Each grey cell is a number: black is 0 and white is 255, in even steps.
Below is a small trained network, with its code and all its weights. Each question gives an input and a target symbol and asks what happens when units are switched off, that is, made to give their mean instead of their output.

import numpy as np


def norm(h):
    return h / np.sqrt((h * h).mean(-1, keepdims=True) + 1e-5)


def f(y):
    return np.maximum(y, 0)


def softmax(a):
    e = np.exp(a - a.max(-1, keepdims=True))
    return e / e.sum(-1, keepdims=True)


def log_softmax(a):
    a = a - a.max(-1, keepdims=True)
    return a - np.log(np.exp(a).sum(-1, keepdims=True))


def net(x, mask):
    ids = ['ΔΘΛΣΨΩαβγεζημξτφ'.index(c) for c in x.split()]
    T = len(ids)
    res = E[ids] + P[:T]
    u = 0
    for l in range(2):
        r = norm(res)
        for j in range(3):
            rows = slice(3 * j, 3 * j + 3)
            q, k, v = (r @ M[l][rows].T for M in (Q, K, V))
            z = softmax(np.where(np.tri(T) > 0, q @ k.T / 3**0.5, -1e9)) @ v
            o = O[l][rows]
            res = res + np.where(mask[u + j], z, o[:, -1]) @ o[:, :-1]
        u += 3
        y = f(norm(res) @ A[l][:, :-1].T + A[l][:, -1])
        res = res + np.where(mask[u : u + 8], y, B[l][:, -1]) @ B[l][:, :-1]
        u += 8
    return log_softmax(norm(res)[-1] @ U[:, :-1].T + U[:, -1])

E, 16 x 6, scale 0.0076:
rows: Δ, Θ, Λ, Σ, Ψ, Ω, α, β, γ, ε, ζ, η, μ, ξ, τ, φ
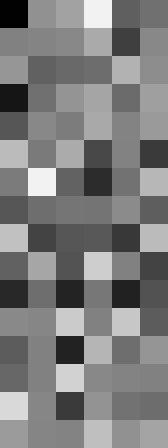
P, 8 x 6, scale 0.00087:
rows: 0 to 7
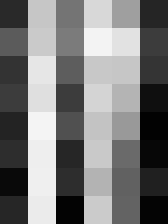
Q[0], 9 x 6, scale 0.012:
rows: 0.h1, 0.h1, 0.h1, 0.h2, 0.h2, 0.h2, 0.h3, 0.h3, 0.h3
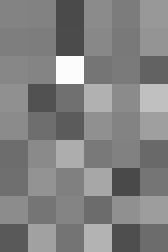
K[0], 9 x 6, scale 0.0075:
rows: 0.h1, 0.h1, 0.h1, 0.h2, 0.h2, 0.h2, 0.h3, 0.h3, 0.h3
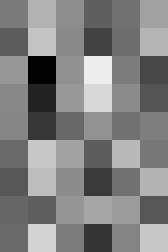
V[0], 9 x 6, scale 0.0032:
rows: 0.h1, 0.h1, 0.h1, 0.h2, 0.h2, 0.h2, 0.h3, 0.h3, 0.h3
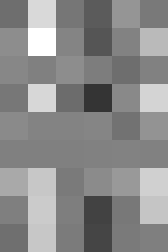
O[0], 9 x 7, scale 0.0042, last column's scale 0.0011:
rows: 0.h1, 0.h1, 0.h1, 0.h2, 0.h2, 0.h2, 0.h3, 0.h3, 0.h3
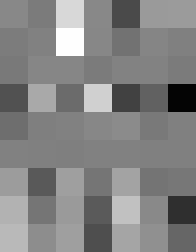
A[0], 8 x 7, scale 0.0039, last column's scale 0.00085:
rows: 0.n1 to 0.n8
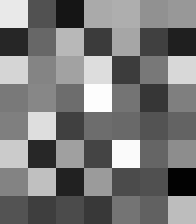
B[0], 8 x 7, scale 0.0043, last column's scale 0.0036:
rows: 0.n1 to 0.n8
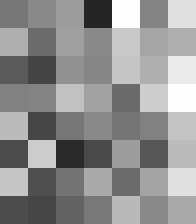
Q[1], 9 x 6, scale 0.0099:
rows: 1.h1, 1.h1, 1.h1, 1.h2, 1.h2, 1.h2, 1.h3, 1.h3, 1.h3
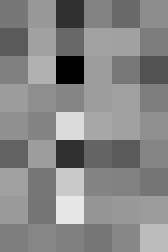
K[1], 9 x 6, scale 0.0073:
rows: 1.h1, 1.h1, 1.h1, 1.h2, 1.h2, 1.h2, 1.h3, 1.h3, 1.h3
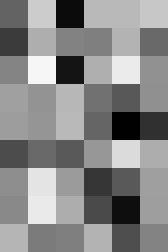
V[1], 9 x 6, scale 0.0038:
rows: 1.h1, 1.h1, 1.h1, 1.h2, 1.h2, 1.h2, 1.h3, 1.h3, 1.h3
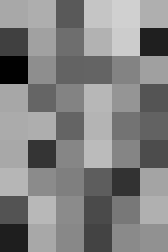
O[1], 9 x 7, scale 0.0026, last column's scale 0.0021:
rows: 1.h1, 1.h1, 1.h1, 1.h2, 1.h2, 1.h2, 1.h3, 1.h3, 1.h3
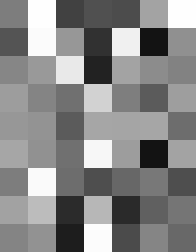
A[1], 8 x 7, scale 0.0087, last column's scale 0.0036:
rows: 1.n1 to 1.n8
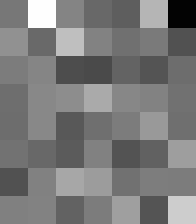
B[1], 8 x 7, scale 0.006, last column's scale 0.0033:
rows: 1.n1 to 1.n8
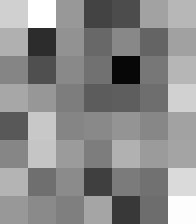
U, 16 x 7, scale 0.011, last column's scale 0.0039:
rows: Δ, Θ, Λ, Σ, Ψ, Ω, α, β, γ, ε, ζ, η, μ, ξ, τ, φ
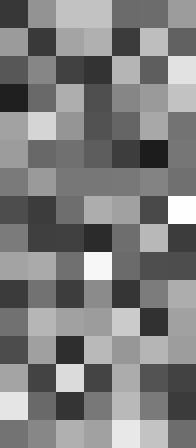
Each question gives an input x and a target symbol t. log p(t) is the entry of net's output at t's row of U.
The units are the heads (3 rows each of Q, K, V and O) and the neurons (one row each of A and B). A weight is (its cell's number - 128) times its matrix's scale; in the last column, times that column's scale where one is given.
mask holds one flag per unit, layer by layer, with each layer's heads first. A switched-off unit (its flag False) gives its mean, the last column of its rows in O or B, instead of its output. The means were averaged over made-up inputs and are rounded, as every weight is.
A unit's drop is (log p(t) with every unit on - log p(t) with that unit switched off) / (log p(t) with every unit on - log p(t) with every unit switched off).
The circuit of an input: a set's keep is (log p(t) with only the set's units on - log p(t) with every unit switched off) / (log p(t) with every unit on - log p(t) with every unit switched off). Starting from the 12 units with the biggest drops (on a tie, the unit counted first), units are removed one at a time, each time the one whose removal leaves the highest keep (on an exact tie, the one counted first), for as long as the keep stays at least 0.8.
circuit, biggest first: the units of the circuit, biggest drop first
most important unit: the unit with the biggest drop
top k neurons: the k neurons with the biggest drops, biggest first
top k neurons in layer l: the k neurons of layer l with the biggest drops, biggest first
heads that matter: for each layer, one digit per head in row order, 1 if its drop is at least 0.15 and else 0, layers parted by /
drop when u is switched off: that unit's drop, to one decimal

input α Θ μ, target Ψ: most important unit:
0.h1
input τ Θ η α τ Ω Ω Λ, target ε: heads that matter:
110 / 100
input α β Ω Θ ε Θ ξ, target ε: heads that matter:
011 / 111
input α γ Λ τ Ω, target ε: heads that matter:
010 / 001
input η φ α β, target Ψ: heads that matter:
010 / 011
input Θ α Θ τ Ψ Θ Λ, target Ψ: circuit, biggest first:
[0.h1; 1.h3; 0.n6]
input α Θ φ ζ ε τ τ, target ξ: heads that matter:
101 / 100
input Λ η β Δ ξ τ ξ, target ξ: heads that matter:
000 / 000
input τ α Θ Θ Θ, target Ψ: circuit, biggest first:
[1.h3; 0.h3; 1.n1; 0.n6]
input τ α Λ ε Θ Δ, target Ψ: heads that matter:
001 / 011
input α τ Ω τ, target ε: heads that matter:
110 / 101
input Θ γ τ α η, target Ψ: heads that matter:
010 / 011
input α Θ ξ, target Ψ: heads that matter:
000 / 011
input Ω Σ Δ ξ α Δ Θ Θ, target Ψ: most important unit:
1.h3
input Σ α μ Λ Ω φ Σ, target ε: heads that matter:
011 / 111
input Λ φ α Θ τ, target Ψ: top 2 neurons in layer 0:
[0.n3; 0.n6]
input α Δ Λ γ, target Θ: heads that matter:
100 / 100
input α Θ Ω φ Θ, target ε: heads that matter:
011 / 101
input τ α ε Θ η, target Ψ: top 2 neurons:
[0.n3; 1.n1]
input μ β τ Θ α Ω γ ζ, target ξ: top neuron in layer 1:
[1.n6]
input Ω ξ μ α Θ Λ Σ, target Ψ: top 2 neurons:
[0.n3; 1.n1]
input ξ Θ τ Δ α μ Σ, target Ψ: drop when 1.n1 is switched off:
0.2
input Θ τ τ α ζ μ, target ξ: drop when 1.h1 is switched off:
0.6
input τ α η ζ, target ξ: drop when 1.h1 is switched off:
0.3
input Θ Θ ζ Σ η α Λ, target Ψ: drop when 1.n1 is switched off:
0.2
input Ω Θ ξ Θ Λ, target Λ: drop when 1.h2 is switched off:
0.0
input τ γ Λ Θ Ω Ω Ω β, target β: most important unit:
0.n8
